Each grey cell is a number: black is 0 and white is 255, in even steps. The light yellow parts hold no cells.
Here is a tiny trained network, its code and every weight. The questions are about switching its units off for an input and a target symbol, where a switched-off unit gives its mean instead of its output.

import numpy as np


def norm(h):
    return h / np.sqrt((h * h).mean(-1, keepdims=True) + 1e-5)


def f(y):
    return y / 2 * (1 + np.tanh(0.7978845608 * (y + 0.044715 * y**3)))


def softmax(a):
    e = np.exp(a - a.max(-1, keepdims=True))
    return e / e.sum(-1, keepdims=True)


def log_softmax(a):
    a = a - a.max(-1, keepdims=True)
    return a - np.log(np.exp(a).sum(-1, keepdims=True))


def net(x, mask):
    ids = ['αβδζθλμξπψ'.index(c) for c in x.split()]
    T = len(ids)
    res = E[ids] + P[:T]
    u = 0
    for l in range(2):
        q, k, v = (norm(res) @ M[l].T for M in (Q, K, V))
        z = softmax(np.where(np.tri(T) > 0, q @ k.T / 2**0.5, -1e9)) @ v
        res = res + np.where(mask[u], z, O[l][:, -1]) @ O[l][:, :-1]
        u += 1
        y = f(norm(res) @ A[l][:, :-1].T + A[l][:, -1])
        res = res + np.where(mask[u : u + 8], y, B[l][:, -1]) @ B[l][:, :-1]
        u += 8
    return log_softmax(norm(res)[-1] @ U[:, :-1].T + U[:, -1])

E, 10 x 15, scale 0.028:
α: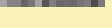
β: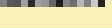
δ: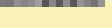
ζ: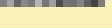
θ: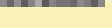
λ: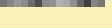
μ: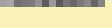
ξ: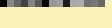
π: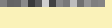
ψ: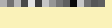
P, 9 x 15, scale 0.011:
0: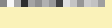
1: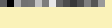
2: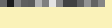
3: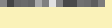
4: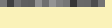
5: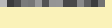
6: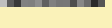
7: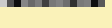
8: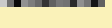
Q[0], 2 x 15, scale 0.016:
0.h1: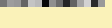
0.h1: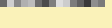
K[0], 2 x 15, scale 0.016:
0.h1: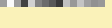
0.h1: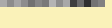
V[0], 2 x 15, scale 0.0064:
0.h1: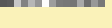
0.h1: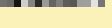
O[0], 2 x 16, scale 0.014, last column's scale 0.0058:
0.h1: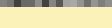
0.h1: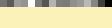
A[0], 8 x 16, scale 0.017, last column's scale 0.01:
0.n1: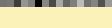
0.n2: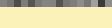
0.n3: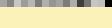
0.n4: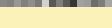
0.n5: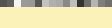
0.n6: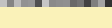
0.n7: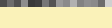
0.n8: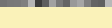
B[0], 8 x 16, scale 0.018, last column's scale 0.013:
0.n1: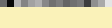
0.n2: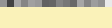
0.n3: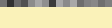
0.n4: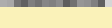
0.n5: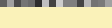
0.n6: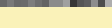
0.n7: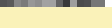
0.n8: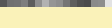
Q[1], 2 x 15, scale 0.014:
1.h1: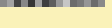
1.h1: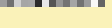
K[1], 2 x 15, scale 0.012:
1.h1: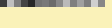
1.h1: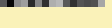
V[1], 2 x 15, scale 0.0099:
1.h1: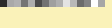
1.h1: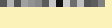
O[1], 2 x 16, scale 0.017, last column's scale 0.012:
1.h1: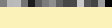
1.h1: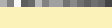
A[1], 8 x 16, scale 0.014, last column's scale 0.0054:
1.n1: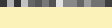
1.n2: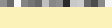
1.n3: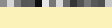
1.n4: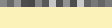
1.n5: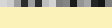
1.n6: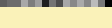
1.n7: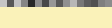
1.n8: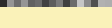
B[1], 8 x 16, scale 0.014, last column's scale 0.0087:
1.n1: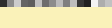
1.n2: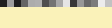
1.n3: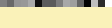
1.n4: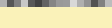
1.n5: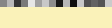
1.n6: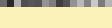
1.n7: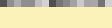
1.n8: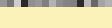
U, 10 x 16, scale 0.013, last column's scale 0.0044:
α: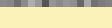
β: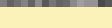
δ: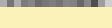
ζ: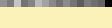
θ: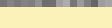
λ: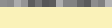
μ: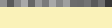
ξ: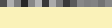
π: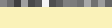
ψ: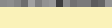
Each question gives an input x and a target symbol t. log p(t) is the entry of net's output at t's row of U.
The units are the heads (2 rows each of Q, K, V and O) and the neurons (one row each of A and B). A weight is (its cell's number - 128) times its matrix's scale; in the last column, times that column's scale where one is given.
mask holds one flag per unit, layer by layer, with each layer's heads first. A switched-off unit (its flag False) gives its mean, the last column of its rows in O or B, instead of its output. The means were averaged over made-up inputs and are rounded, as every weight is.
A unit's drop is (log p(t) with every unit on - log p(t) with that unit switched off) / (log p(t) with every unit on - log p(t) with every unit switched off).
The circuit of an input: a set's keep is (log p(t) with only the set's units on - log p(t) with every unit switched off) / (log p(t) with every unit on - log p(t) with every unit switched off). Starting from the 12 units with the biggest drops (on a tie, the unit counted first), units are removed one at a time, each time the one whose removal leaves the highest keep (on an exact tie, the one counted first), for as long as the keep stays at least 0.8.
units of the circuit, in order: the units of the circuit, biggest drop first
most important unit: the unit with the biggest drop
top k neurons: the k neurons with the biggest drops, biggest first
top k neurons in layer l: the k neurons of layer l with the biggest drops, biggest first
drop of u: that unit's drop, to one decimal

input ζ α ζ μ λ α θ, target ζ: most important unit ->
1.h1
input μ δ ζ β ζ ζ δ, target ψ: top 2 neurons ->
(1.n5, 0.n1)
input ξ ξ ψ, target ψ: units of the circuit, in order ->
(1.n5, 0.n4)
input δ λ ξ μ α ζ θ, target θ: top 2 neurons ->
(1.n2, 1.n4)
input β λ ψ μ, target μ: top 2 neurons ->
(0.n8, 0.n7)
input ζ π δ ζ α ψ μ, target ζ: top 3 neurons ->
(0.n1, 0.n5, 0.n4)
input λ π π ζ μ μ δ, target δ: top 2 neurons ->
(1.n8, 1.n4)
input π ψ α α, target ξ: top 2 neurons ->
(0.n8, 0.n6)
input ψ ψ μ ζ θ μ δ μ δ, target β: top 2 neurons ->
(1.n6, 0.n1)
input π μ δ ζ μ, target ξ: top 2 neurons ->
(0.n1, 1.n8)
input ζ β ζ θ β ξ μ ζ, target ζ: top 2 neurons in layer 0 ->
(0.n5, 0.n1)
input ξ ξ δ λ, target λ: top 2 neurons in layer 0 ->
(0.n5, 0.n1)
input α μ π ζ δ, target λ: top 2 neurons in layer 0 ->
(0.n1, 0.n2)
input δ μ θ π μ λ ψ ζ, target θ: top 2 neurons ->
(0.n1, 1.n2)
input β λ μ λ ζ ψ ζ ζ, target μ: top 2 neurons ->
(0.n8, 0.n7)
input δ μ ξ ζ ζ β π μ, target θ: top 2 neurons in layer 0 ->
(0.n1, 0.n4)
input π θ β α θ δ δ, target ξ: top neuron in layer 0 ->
(0.n1)
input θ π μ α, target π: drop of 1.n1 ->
0.2
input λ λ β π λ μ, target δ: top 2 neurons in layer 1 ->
(1.n8, 1.n4)
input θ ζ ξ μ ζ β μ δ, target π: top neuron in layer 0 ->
(0.n5)
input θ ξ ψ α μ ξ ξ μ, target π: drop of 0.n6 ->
0.5
